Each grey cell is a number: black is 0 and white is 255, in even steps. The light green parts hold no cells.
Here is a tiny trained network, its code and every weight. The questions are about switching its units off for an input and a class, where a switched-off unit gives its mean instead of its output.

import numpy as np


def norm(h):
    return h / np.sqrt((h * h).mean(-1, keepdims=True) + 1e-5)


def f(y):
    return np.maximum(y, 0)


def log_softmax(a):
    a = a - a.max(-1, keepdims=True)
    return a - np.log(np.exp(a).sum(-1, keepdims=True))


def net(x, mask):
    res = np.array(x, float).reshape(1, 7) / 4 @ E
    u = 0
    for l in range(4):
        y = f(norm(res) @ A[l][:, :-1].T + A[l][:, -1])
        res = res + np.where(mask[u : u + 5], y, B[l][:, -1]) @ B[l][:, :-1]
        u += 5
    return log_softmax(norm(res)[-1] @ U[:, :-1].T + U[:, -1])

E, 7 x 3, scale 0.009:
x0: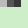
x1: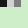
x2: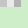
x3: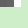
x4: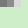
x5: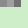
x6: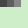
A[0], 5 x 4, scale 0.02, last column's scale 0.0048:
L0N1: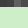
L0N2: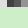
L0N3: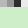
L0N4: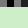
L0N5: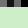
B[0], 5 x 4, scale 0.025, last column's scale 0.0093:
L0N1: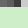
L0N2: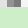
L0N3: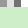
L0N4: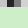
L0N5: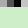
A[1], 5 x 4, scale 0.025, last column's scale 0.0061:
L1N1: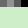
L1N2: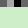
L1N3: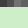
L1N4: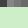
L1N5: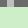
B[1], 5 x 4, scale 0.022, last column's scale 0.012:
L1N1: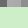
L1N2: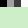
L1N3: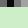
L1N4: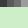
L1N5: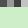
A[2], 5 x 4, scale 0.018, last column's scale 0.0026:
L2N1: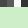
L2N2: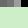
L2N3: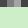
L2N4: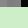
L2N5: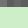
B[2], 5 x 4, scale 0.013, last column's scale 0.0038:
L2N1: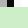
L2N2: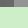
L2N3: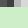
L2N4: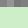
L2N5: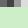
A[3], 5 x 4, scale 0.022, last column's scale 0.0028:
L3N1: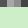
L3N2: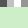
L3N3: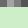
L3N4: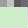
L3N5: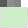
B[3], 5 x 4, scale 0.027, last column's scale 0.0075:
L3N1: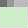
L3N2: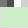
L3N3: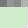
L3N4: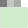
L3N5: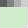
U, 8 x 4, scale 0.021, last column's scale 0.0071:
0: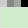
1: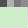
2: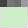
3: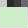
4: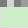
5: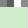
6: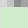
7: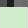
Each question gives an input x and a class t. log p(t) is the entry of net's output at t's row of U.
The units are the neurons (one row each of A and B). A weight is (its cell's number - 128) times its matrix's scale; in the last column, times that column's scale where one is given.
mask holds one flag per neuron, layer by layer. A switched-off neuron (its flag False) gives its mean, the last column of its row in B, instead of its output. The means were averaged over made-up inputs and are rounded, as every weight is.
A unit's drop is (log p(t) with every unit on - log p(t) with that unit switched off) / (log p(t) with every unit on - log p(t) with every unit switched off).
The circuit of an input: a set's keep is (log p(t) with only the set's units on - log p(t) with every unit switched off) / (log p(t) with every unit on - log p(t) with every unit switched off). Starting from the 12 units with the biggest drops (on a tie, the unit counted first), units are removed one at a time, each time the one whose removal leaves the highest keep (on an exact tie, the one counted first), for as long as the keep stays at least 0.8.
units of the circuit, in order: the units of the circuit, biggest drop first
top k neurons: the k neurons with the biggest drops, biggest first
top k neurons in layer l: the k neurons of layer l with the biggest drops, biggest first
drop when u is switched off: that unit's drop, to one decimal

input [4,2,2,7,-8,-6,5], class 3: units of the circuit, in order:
[L0N4]
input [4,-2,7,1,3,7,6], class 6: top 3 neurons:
[L1N2 L0N1 L0N5]
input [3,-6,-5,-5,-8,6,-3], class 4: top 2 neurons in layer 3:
[L3N4 L3N2]
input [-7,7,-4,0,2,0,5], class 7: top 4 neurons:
[L0N3 L1N3 L0N2 L0N5]
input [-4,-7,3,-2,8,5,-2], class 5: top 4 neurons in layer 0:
[L0N5 L0N1 L0N4 L0N3]
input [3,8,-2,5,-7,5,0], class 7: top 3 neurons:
[L0N2 L0N3 L1N3]
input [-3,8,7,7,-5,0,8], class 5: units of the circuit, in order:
[L0N5 L1N2]
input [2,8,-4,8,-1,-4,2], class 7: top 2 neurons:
[L0N3 L1N3]
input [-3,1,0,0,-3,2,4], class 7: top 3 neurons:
[L0N3 L0N2 L1N3]
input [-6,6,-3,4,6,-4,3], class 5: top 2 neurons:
[L0N5 L1N2]
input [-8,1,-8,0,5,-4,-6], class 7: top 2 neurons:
[L0N3 L0N2]
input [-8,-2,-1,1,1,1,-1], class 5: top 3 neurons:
[L0N5 L0N1 L0N3]
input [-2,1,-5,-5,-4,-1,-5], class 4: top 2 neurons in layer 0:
[L0N3 L0N2]
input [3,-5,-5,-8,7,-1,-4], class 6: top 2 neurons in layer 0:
[L0N3 L0N2]
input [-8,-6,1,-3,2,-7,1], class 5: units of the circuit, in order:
[L1N2]
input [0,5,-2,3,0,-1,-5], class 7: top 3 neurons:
[L0N2 L0N3 L0N5]
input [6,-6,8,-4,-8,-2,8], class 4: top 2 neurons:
[L0N3 L0N4]
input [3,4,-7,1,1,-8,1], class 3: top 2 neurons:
[L0N4 L0N5]
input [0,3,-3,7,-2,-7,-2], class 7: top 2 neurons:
[L0N2 L0N1]
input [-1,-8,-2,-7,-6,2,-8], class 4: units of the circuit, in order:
[L0N3]
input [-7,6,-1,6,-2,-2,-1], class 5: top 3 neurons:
[L0N5 L0N1 L1N2]
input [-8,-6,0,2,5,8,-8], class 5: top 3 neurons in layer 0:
[L0N5 L0N3 L0N2]
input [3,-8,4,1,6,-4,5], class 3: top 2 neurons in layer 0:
[L0N3 L0N4]
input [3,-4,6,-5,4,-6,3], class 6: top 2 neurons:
[L0N2 L1N2]
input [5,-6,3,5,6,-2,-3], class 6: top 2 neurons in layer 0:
[L0N2 L0N4]
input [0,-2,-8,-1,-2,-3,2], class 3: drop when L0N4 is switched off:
0.2
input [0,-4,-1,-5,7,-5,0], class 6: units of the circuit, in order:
[L0N2]
